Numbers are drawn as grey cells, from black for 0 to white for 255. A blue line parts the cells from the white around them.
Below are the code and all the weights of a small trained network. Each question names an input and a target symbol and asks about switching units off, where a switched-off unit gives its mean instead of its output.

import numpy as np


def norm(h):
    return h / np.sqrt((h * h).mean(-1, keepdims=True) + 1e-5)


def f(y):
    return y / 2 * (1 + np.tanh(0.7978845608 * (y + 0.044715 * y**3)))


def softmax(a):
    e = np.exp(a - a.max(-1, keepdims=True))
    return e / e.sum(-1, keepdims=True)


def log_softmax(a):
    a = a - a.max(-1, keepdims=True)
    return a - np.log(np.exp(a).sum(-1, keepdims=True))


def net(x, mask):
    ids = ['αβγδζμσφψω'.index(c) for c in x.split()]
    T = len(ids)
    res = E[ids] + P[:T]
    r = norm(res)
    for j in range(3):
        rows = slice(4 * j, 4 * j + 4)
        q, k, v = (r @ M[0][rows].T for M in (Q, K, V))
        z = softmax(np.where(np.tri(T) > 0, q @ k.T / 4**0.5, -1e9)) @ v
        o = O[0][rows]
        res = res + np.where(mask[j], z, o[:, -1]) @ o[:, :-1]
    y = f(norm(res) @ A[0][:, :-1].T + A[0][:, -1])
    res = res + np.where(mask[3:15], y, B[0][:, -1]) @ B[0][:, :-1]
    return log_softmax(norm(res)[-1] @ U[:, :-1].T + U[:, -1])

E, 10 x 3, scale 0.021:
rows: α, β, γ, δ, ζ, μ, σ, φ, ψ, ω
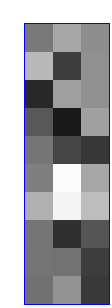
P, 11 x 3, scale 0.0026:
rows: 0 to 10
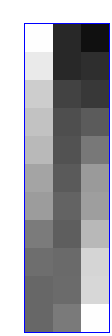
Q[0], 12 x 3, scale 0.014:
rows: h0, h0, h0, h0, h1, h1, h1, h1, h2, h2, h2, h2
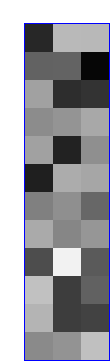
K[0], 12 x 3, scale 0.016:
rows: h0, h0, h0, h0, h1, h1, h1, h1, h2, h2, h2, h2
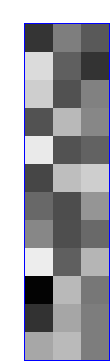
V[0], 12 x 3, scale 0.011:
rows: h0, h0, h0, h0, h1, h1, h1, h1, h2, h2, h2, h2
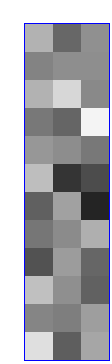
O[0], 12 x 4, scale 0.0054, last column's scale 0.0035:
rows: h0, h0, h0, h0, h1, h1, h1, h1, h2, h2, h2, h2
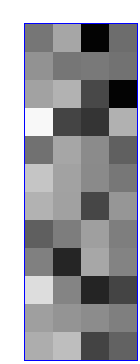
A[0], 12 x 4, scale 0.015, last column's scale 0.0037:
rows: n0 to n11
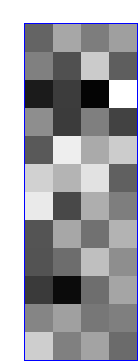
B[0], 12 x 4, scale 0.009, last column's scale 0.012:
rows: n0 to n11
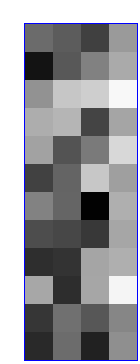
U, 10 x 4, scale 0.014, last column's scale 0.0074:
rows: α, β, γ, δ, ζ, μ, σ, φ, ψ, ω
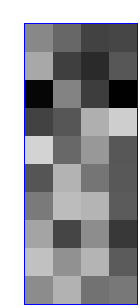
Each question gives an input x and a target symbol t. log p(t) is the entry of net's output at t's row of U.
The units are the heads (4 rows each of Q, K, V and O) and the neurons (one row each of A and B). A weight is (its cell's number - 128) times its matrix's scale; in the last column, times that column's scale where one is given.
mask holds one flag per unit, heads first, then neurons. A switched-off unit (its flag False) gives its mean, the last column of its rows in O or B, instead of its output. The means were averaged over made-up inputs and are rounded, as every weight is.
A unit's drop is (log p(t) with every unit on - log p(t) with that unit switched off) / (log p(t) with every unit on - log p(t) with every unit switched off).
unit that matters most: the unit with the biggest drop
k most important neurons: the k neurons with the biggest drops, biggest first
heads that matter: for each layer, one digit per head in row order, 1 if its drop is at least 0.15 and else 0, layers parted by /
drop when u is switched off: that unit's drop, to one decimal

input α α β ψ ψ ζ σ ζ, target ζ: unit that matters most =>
n2
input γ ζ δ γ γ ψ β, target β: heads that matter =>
110
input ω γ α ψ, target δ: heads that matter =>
101
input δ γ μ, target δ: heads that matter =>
100
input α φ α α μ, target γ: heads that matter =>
110
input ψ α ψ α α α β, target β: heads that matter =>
000
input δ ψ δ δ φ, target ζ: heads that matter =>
010
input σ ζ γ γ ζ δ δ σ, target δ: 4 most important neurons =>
n5, n2, n11, n4
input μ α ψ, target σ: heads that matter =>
110
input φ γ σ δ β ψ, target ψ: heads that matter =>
100
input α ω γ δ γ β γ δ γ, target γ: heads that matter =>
011
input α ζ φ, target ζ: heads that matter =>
110
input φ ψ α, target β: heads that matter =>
000
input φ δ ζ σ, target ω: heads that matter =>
101
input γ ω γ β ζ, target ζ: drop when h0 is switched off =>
0.3
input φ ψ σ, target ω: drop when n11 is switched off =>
0.2
